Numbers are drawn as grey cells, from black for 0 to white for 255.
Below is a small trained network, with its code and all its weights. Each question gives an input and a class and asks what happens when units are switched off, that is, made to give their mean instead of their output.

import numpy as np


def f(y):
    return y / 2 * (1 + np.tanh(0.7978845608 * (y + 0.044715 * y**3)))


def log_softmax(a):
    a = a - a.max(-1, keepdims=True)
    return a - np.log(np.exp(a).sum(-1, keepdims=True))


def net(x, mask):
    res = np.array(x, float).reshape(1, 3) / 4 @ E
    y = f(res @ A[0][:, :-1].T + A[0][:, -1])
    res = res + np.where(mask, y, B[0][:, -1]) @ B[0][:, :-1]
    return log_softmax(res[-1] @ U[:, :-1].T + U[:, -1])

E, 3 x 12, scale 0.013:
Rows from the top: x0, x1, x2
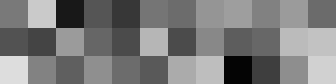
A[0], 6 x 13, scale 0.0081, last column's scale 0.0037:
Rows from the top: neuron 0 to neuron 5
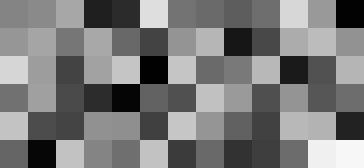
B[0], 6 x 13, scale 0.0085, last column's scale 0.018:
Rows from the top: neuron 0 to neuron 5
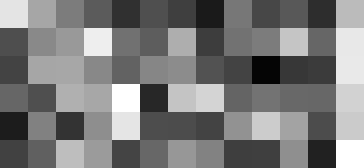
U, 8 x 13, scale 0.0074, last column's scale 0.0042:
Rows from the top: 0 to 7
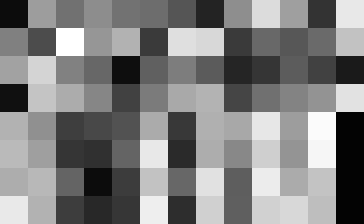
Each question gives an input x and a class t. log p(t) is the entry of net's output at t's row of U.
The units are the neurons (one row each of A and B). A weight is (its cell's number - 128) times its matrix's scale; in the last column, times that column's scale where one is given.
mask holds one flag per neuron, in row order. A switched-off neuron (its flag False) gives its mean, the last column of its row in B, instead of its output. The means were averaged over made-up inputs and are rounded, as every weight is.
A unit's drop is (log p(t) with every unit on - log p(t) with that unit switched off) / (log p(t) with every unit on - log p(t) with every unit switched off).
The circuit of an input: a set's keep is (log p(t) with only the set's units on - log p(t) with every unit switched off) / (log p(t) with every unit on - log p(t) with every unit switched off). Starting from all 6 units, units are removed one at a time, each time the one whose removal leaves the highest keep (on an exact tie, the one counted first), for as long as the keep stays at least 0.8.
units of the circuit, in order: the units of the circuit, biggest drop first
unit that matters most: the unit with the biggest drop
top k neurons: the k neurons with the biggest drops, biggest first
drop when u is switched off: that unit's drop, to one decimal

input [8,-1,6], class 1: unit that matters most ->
neuron 3
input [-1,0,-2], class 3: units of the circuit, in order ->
[neuron 4; neuron 3; neuron 0]
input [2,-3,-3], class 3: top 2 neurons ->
[neuron 4; neuron 0]
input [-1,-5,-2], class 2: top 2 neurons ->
[neuron 3; neuron 4]
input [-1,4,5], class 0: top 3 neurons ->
[neuron 4; neuron 2; neuron 1]
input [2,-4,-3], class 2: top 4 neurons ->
[neuron 4; neuron 3; neuron 2; neuron 1]
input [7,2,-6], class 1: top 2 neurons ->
[neuron 3; neuron 4]
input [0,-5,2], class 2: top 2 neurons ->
[neuron 3; neuron 2]
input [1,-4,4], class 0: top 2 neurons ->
[neuron 4; neuron 0]
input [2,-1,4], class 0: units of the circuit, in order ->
[neuron 4; neuron 5]
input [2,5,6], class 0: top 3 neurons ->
[neuron 4; neuron 1; neuron 2]
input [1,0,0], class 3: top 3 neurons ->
[neuron 4; neuron 3; neuron 0]
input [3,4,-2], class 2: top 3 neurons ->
[neuron 0; neuron 4; neuron 1]
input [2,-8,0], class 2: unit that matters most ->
neuron 2
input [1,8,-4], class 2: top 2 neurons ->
[neuron 0; neuron 4]
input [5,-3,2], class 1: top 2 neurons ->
[neuron 3; neuron 0]
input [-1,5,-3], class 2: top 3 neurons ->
[neuron 4; neuron 3; neuron 0]
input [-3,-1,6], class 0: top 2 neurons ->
[neuron 4; neuron 3]
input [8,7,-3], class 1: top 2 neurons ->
[neuron 3; neuron 2]
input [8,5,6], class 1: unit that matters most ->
neuron 3
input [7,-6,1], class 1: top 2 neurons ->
[neuron 3; neuron 0]
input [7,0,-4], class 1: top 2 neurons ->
[neuron 3; neuron 4]
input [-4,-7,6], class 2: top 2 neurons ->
[neuron 2; neuron 3]
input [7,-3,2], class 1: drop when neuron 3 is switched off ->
0.6
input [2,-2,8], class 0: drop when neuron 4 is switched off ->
0.5
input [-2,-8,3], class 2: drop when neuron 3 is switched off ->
0.2
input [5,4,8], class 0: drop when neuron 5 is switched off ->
0.0
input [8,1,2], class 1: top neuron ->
[neuron 3]
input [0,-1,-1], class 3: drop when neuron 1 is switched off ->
0.1
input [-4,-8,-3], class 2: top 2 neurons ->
[neuron 2; neuron 3]
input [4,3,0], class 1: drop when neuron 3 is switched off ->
1.0
